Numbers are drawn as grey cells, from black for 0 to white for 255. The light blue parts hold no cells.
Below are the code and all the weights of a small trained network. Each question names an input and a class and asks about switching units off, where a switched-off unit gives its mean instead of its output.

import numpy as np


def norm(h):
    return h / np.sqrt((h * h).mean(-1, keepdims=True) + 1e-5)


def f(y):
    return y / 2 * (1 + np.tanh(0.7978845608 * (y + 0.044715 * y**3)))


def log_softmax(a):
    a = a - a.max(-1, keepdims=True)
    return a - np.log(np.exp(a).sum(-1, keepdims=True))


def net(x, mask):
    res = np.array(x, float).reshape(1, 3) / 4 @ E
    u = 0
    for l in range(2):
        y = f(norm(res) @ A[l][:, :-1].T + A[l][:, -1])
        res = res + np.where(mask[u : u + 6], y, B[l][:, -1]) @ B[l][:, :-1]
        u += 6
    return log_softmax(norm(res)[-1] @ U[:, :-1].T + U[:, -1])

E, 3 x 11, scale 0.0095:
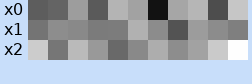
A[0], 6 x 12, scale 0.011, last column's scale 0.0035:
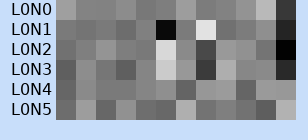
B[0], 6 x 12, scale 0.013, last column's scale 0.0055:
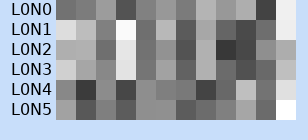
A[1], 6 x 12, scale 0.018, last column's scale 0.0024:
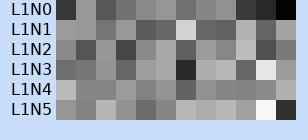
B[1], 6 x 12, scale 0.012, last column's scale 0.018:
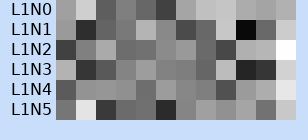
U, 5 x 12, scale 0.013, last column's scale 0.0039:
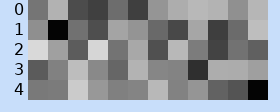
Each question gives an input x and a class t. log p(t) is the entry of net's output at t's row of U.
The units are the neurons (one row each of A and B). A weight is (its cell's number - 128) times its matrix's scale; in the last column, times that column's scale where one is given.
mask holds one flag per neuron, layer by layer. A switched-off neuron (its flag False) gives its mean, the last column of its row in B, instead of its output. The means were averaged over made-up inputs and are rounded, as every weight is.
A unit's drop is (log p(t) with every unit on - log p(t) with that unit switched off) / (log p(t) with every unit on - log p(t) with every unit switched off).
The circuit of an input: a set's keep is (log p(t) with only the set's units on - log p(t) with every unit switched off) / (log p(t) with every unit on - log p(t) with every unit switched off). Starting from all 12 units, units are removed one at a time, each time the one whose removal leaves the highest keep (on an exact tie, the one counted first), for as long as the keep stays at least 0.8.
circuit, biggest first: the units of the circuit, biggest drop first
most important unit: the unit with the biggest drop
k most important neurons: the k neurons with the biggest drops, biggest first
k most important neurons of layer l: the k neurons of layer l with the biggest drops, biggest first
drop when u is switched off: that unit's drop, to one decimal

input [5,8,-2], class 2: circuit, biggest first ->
[L0N3]
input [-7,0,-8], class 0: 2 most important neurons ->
[L1N0; L1N3]
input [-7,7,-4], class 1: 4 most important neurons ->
[L1N1; L0N1; L0N5; L1N5]
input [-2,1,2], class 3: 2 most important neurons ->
[L0N0; L1N2]
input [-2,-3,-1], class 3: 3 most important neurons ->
[L1N3; L1N4; L0N5]
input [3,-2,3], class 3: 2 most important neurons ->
[L1N2; L0N4]
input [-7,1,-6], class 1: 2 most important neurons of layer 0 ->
[L0N0; L0N5]
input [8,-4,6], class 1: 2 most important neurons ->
[L1N3; L1N0]
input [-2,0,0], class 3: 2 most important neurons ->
[L0N5; L1N2]
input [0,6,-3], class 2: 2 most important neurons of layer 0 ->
[L0N3; L0N2]
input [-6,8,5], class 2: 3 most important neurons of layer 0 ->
[L0N2; L0N4; L0N3]
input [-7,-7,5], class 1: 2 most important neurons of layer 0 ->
[L0N3; L0N2]
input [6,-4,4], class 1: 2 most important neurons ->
[L1N3; L0N4]
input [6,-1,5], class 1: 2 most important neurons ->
[L1N3; L1N0]
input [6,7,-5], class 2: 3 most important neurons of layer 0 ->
[L0N3; L0N5; L0N2]
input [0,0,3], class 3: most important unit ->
L0N0
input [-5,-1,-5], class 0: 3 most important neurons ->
[L1N0; L1N3; L0N4]
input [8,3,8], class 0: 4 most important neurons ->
[L1N5; L1N1; L0N5; L1N2]
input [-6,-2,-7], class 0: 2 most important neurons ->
[L1N0; L1N3]
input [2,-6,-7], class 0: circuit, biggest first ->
[L1N0]
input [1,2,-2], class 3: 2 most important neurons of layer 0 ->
[L0N4; L0N1]
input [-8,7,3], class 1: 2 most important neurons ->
[L1N1; L0N1]
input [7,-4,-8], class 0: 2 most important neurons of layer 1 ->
[L1N0; L1N1]
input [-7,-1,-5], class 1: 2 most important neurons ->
[L1N1; L1N5]
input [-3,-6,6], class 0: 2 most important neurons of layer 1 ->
[L1N5; L1N3]
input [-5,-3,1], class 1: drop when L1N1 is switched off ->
1.0
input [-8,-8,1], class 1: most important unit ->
L1N1
